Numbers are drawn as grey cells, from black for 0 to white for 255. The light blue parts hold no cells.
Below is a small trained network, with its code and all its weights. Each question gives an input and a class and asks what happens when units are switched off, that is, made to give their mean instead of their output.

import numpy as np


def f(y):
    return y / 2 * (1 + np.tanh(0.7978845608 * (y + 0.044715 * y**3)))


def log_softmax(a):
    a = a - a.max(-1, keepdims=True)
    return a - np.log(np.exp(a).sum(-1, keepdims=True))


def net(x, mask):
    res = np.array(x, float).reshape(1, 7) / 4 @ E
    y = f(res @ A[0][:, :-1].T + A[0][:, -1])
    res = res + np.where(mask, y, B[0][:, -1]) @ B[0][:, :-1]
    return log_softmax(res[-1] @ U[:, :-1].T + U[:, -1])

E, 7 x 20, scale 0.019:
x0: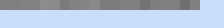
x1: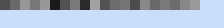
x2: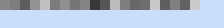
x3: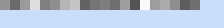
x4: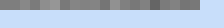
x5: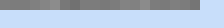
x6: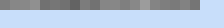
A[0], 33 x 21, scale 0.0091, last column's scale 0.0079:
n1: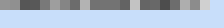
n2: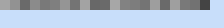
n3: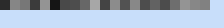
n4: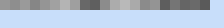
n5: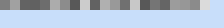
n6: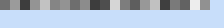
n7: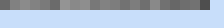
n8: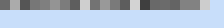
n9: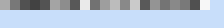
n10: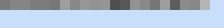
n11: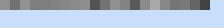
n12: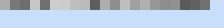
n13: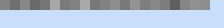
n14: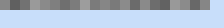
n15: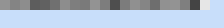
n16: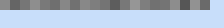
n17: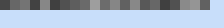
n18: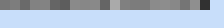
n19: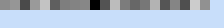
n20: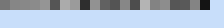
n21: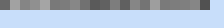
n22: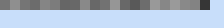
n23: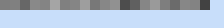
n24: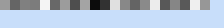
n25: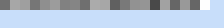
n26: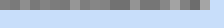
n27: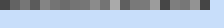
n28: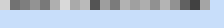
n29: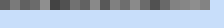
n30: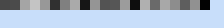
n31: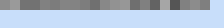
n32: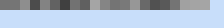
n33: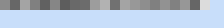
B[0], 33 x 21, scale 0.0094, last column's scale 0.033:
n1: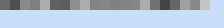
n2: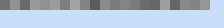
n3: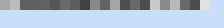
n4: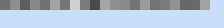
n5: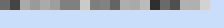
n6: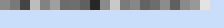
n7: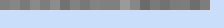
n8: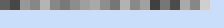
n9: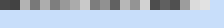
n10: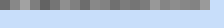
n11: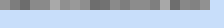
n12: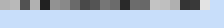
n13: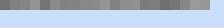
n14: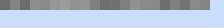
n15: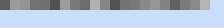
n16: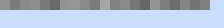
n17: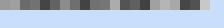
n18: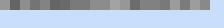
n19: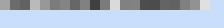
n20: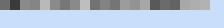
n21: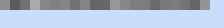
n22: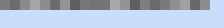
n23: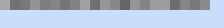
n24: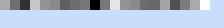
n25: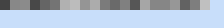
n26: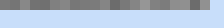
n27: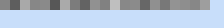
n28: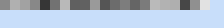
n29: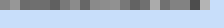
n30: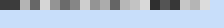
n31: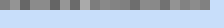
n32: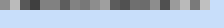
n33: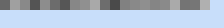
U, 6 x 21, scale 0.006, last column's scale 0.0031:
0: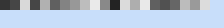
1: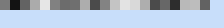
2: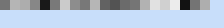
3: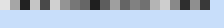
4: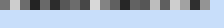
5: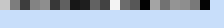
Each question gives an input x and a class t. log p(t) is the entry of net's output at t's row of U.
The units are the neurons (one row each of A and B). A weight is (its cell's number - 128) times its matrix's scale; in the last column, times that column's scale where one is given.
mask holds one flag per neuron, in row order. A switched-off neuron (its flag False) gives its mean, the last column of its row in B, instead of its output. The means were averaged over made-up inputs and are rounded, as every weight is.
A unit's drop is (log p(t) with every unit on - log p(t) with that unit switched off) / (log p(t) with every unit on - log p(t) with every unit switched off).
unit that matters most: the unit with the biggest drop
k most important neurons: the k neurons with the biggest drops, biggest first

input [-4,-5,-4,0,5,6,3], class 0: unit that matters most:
n9
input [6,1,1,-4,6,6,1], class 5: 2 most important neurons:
[n30, n3]
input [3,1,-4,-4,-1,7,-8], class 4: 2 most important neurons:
[n30, n3]
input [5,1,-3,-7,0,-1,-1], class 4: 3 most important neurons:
[n3, n17, n30]
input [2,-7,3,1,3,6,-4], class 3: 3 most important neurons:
[n12, n30, n28]
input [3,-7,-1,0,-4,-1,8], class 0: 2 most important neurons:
[n9, n5]
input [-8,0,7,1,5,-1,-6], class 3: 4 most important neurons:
[n30, n9, n5, n8]
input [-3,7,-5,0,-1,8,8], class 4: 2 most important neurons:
[n3, n9]
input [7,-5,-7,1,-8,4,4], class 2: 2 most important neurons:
[n30, n12]
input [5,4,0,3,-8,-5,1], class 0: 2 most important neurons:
[n24, n6]
